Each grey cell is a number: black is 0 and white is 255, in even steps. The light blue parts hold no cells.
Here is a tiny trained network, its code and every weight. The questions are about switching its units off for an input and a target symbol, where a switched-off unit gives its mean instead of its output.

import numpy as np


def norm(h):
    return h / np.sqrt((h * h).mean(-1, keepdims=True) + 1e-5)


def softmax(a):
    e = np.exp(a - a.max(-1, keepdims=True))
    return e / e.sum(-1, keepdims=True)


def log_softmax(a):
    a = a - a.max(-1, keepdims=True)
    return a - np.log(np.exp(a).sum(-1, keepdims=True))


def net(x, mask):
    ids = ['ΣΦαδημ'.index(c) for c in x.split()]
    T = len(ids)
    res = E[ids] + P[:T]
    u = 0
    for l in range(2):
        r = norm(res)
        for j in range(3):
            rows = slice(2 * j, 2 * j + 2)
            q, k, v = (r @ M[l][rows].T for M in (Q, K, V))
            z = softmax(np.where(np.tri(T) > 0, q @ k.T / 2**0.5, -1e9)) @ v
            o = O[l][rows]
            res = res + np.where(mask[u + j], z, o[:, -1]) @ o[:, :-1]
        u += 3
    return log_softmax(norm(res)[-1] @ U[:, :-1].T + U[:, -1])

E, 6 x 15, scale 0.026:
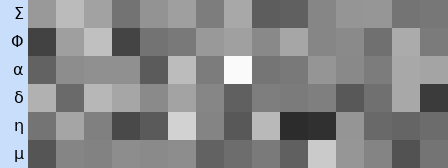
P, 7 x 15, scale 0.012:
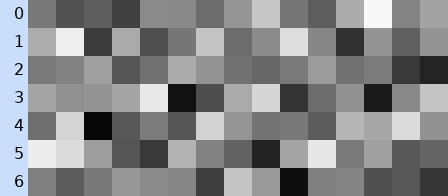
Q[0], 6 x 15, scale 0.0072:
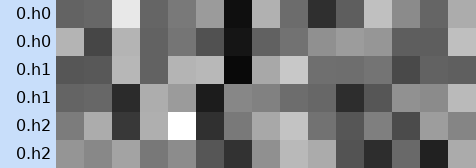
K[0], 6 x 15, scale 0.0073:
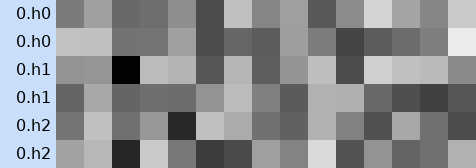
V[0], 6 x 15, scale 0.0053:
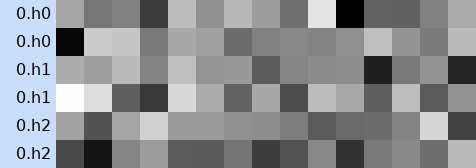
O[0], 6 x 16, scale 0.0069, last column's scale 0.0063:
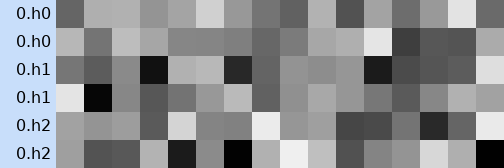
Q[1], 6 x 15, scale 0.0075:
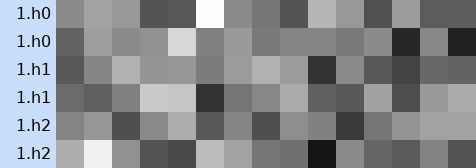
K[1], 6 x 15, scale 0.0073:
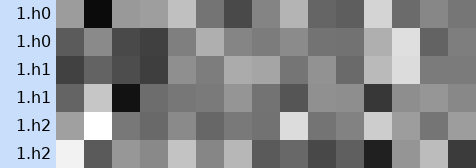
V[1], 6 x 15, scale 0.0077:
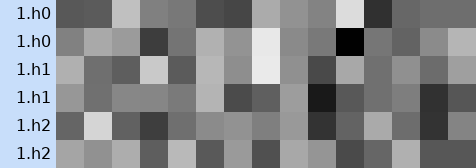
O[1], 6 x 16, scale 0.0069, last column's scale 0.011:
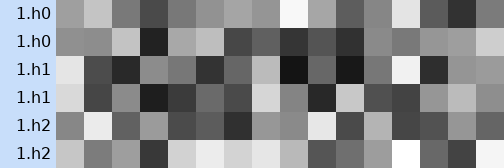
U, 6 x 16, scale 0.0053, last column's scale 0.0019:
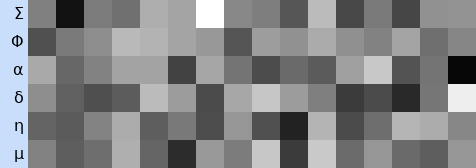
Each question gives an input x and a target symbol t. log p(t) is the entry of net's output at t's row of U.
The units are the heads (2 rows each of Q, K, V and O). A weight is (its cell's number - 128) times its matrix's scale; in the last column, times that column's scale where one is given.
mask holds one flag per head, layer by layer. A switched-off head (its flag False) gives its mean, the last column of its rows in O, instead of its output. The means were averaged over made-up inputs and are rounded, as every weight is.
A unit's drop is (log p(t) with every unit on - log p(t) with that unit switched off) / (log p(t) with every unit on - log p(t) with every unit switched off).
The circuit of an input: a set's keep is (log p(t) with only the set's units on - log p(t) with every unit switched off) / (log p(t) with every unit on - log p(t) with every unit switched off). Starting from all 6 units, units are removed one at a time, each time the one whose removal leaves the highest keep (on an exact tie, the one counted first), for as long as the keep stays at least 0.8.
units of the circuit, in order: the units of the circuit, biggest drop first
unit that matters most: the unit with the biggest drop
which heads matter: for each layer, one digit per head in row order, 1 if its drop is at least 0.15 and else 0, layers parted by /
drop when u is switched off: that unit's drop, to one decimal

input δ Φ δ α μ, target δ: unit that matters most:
0.h1
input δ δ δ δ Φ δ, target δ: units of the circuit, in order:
(0.h1 0.h2)
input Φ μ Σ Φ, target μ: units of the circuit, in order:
(1.h0 0.h2)
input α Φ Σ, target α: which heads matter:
010 / 010
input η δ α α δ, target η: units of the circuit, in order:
(1.h0 1.h1)
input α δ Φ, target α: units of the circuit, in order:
(1.h1 0.h1)
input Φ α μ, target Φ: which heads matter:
000 / 010
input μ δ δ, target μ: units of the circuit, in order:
(1.h0 0.h2)
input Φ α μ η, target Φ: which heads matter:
001 / 010
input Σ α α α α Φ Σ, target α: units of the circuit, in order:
(0.h1 1.h1)
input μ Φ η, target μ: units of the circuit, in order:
(1.h0 0.h2 0.h0)
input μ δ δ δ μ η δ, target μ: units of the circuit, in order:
(1.h0 0.h0)
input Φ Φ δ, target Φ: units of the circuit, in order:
(1.h1 0.h2)
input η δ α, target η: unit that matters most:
1.h0
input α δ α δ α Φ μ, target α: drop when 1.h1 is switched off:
0.6
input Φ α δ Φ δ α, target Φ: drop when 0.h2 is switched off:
0.1
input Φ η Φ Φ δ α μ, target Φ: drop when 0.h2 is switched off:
0.2
